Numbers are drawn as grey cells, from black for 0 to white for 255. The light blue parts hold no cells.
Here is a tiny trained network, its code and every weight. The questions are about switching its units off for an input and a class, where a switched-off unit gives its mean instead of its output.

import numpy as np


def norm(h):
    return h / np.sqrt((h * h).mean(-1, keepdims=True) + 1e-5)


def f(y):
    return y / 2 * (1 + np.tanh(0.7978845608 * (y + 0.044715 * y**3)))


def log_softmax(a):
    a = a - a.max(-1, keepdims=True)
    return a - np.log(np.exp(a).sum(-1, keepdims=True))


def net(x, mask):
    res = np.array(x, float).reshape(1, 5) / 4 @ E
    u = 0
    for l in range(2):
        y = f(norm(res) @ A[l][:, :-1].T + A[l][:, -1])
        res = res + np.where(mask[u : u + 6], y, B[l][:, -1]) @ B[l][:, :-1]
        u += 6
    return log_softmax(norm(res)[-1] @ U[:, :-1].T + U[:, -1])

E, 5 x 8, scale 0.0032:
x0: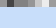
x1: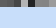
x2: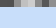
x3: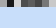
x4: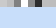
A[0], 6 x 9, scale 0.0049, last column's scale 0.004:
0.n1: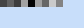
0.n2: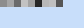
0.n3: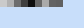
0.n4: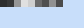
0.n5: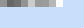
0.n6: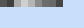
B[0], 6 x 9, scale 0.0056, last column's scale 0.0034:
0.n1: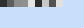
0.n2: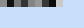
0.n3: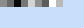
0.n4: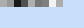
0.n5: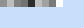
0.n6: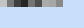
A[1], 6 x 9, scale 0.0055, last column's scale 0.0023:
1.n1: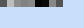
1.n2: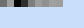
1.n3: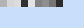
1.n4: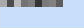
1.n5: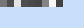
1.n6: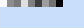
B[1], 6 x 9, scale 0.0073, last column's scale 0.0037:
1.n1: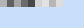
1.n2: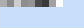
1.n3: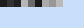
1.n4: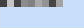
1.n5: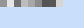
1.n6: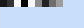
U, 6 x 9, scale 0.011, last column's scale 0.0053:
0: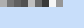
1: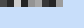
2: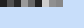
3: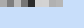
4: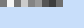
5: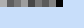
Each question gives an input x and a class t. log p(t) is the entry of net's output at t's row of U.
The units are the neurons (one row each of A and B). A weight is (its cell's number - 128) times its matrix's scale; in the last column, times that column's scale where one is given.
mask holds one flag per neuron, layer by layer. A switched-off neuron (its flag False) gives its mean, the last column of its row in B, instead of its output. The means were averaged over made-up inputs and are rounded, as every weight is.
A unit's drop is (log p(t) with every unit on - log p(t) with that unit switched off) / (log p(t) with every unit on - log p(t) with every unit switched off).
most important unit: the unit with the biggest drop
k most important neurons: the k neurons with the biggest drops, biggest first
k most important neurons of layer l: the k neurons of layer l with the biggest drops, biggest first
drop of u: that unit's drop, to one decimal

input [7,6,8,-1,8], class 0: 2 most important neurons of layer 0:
0.n4, 0.n6
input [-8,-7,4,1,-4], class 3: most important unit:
1.n1
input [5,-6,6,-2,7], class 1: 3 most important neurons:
1.n6, 0.n3, 0.n2
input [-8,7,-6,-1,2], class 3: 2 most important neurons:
1.n1, 1.n3
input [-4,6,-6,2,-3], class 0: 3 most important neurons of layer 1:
1.n3, 1.n2, 1.n4
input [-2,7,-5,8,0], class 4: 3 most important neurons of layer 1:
1.n5, 1.n3, 1.n4
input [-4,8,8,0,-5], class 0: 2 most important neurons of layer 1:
1.n3, 1.n2
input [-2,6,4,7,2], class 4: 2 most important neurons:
1.n5, 1.n3
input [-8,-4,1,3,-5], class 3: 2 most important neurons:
1.n1, 0.n2
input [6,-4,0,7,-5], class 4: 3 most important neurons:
1.n5, 0.n2, 1.n1
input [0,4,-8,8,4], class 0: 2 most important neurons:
0.n3, 1.n6
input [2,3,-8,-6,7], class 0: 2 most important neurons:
0.n3, 1.n2
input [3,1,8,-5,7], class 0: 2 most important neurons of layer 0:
0.n4, 0.n6
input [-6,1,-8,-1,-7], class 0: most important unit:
0.n3
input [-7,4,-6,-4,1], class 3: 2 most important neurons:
1.n1, 0.n4
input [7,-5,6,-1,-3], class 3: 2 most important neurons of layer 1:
1.n6, 1.n5
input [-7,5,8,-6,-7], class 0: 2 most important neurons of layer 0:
0.n4, 0.n2
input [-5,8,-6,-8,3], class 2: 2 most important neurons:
0.n1, 1.n5
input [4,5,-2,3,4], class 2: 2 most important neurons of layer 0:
0.n1, 0.n3
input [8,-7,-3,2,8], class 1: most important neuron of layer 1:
1.n6
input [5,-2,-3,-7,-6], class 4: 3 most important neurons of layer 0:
0.n2, 0.n1, 0.n6
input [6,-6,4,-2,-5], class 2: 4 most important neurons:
1.n3, 0.n2, 0.n3, 1.n1
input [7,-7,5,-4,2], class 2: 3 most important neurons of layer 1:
1.n3, 1.n1, 1.n5
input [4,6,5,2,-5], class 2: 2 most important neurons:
0.n1, 0.n3
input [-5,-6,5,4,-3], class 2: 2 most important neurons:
1.n3, 0.n3
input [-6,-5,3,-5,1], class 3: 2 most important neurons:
1.n1, 0.n1
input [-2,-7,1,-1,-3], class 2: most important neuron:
1.n3
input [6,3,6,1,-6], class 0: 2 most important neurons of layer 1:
1.n2, 1.n1
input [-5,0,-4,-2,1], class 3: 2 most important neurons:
1.n1, 0.n4
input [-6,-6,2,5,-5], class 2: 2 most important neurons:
1.n3, 0.n2
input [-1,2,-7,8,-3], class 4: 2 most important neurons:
1.n5, 0.n4
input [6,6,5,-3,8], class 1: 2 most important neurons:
1.n6, 0.n2
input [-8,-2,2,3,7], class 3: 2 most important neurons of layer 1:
1.n1, 1.n2
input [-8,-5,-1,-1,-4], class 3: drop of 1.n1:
0.9
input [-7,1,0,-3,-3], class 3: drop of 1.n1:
0.7
